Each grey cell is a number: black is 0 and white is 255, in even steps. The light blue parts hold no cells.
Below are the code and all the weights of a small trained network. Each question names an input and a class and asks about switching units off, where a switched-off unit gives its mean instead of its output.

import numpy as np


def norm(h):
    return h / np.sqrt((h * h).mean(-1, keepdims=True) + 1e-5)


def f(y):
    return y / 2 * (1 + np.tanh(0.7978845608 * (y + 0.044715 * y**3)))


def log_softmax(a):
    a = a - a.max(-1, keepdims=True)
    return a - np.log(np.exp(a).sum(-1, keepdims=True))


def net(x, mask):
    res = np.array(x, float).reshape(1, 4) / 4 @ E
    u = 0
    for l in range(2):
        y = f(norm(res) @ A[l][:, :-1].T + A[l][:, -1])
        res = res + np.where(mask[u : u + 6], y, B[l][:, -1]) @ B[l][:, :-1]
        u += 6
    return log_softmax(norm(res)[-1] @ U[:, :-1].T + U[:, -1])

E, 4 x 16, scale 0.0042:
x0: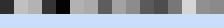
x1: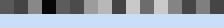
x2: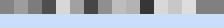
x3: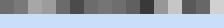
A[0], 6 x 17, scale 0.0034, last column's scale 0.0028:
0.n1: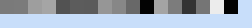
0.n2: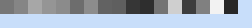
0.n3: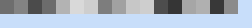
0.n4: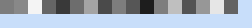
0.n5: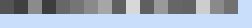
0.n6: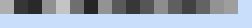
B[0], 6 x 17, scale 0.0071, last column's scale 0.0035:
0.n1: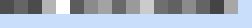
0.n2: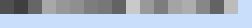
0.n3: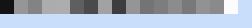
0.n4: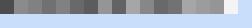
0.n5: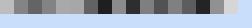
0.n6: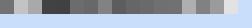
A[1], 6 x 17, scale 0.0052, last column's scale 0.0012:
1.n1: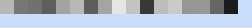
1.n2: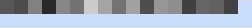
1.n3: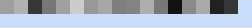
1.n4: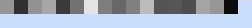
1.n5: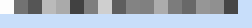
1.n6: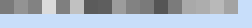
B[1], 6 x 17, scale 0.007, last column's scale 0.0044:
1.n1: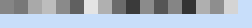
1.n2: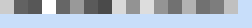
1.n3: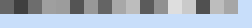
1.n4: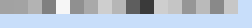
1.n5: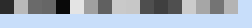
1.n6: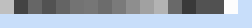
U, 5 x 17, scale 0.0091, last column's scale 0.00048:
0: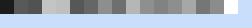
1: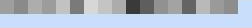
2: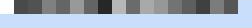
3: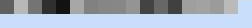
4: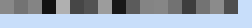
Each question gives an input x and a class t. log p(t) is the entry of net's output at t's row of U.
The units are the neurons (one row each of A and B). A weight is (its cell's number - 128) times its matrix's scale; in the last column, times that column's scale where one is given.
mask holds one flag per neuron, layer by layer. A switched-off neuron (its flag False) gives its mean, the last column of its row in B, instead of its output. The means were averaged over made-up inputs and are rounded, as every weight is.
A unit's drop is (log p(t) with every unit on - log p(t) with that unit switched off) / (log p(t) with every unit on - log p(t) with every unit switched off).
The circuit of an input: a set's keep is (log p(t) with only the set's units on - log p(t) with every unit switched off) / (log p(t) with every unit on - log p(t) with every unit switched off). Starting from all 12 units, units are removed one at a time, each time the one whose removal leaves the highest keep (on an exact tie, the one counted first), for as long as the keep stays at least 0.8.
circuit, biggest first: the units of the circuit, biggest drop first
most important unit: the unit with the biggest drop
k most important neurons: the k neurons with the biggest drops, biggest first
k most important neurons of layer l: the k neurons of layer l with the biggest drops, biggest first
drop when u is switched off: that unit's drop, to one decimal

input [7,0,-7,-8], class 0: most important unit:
0.n3
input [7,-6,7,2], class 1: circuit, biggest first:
1.n1; 0.n6
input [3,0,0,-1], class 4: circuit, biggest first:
1.n5; 1.n2
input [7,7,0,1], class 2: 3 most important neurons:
1.n2; 0.n6; 0.n5
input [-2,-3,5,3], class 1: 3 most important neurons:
1.n1; 0.n3; 0.n5
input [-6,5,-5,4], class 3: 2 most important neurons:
1.n5; 1.n6
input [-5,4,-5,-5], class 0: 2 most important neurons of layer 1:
1.n3; 1.n1
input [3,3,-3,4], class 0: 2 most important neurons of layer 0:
0.n4; 0.n6
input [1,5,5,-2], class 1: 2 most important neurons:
1.n1; 1.n6
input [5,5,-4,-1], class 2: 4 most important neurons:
1.n2; 0.n6; 1.n5; 0.n5
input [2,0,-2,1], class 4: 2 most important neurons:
0.n4; 1.n5
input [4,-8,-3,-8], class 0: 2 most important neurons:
0.n3; 1.n3
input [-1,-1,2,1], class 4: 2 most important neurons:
0.n6; 1.n2
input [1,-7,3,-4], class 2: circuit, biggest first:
1.n6
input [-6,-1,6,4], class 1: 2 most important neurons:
1.n1; 0.n3
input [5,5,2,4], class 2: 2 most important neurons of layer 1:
1.n2; 1.n5
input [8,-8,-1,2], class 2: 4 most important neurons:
1.n6; 0.n6; 1.n5; 0.n3
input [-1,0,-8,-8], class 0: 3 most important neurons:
0.n3; 1.n3; 1.n1
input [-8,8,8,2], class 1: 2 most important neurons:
1.n1; 1.n6
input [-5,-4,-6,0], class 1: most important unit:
1.n4
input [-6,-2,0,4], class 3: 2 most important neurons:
1.n5; 0.n3
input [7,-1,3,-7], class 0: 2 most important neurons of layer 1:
1.n3; 1.n5
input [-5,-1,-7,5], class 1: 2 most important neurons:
1.n4; 0.n3
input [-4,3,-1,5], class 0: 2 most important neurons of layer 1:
1.n6; 1.n5
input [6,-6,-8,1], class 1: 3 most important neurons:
1.n4; 0.n6; 0.n5
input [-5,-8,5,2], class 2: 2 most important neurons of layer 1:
1.n6; 1.n4
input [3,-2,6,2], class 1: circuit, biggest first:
1.n1
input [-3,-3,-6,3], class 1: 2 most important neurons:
1.n4; 0.n3
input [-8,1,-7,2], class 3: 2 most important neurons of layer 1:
1.n5; 1.n1
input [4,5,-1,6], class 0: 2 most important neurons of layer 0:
0.n4; 0.n1
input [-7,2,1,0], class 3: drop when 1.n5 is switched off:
0.2
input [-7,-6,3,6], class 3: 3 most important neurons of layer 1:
1.n5; 1.n2; 1.n3
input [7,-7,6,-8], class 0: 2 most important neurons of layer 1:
1.n3; 1.n5
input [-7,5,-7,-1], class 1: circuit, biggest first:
1.n4
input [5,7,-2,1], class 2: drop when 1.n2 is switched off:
0.2
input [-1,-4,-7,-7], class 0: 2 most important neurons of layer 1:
1.n3; 1.n1
